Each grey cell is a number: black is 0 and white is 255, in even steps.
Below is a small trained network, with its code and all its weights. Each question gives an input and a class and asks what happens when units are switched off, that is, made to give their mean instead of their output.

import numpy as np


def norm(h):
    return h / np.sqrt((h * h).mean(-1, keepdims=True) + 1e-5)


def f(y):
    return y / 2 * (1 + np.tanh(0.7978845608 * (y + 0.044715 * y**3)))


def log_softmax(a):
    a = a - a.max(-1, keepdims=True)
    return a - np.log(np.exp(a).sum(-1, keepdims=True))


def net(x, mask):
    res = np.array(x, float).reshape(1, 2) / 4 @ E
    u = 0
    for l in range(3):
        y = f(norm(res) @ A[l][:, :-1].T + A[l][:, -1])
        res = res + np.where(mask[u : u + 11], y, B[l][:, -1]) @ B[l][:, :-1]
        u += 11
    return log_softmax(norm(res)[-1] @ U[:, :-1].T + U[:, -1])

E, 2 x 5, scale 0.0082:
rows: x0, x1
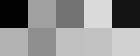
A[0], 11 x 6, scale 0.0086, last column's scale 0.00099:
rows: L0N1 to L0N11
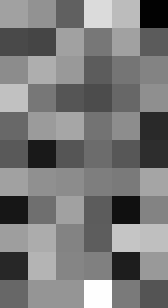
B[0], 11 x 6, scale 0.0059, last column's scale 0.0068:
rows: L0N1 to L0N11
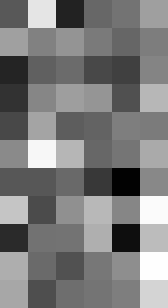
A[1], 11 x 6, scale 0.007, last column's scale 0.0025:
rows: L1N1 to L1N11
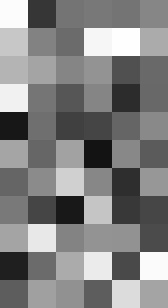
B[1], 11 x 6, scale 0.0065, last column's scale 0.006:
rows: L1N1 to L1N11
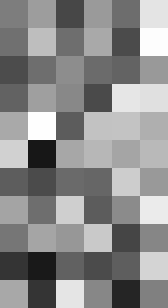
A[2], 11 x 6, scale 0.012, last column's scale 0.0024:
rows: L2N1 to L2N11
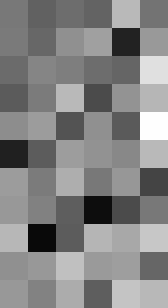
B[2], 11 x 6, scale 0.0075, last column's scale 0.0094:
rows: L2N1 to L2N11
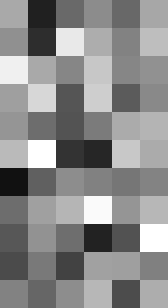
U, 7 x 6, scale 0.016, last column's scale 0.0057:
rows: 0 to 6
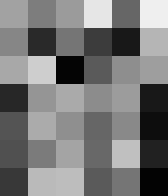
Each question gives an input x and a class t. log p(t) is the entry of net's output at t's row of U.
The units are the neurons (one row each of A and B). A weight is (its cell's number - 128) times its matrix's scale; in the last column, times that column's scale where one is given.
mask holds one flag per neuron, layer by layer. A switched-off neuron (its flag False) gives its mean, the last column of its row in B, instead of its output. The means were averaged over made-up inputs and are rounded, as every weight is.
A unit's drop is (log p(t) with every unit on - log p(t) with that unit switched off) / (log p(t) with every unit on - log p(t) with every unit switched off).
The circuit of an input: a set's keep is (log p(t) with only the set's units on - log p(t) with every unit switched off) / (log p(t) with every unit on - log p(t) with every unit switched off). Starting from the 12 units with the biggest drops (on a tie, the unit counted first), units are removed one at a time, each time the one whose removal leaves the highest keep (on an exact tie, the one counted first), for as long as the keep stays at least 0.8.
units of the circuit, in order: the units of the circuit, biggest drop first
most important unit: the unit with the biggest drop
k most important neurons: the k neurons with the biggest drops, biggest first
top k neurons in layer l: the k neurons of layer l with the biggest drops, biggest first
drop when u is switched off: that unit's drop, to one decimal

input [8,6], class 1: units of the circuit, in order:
L1N10; L2N8
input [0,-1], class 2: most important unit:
L1N4
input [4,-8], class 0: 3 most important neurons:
L2N8; L0N8; L0N10
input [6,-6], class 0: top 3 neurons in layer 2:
L2N8; L2N2; L2N3
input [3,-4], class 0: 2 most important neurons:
L0N6; L1N6
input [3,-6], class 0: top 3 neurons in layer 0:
L0N6; L0N10; L0N8
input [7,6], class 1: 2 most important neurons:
L0N11; L1N10
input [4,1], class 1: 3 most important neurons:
L1N5; L2N6; L1N8
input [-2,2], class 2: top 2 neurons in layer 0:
L0N9; L0N10
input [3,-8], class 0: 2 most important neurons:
L2N8; L0N8
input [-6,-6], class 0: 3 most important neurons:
L0N8; L2N8; L0N4
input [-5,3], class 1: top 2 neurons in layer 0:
L0N8; L0N10
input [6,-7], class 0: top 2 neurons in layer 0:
L0N6; L0N10
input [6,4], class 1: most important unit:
L2N2
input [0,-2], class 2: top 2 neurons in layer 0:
L0N9; L0N8
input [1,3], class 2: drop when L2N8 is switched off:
0.1
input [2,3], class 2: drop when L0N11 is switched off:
1.0
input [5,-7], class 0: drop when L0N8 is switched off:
0.2
